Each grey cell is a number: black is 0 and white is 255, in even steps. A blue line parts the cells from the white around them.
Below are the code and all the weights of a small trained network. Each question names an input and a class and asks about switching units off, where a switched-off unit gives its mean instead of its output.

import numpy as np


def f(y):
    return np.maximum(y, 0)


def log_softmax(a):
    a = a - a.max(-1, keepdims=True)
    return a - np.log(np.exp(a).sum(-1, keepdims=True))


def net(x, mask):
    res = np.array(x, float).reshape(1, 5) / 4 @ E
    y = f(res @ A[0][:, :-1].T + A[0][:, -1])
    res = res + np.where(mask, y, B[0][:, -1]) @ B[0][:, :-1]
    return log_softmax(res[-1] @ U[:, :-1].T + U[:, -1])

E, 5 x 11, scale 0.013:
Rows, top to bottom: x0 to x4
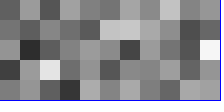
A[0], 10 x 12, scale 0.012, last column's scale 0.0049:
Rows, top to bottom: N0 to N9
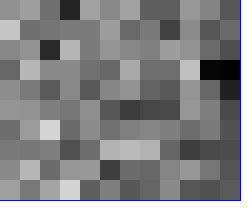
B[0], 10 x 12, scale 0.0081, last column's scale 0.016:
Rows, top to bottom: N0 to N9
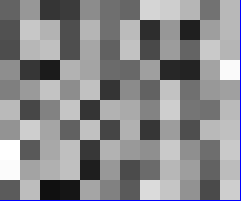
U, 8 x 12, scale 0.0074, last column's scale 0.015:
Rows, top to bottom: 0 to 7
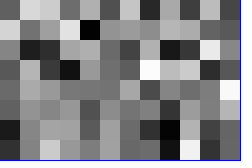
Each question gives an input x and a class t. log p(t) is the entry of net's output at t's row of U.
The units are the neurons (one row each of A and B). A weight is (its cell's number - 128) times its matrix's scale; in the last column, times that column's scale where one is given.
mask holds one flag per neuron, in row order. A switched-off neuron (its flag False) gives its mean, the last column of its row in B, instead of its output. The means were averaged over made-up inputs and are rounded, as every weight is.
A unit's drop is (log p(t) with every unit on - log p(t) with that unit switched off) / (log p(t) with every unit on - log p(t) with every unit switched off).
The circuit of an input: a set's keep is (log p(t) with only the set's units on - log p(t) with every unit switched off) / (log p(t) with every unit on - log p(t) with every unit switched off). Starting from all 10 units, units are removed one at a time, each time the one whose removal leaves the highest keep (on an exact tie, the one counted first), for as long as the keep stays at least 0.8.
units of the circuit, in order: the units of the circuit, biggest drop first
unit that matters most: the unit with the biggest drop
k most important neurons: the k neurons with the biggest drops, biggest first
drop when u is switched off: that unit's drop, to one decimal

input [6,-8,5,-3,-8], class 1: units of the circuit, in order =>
[N8]
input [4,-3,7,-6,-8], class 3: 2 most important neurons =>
[N9 N3]
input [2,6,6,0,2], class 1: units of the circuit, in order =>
[N3 N7]
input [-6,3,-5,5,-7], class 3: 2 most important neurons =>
[N9 N1]
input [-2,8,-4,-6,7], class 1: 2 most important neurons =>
[N7 N9]
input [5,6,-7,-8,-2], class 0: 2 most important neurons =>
[N2 N4]
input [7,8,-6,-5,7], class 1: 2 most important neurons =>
[N7 N9]
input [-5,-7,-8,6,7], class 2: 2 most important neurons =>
[N3 N7]
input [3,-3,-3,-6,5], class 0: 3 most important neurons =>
[N2 N9 N4]
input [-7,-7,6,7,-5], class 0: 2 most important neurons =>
[N6 N3]
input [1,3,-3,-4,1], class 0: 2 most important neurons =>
[N2 N4]
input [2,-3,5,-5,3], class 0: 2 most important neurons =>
[N3 N2]
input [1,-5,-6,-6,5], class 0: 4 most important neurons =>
[N2 N1 N4 N9]
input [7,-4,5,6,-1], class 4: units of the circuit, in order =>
[N3 N1 N2]
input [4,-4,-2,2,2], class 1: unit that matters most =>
N8
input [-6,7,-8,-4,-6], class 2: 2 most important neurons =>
[N3 N8]
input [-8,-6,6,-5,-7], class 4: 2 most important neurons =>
[N1 N3]
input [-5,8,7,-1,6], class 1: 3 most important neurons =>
[N7 N3 N9]
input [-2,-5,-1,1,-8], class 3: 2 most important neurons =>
[N9 N7]
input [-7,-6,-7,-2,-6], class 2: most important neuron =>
[N3]
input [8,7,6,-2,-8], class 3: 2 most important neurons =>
[N9 N3]
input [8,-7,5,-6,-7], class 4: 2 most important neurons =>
[N2 N7]
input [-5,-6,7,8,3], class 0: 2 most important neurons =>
[N3 N6]
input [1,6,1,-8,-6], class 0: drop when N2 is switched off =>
0.3
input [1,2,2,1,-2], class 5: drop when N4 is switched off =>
0.1
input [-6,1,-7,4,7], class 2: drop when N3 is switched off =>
1.3
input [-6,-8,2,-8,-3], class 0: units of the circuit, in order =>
[N1]
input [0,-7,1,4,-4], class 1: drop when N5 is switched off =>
0.2
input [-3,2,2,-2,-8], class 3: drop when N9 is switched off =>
0.6
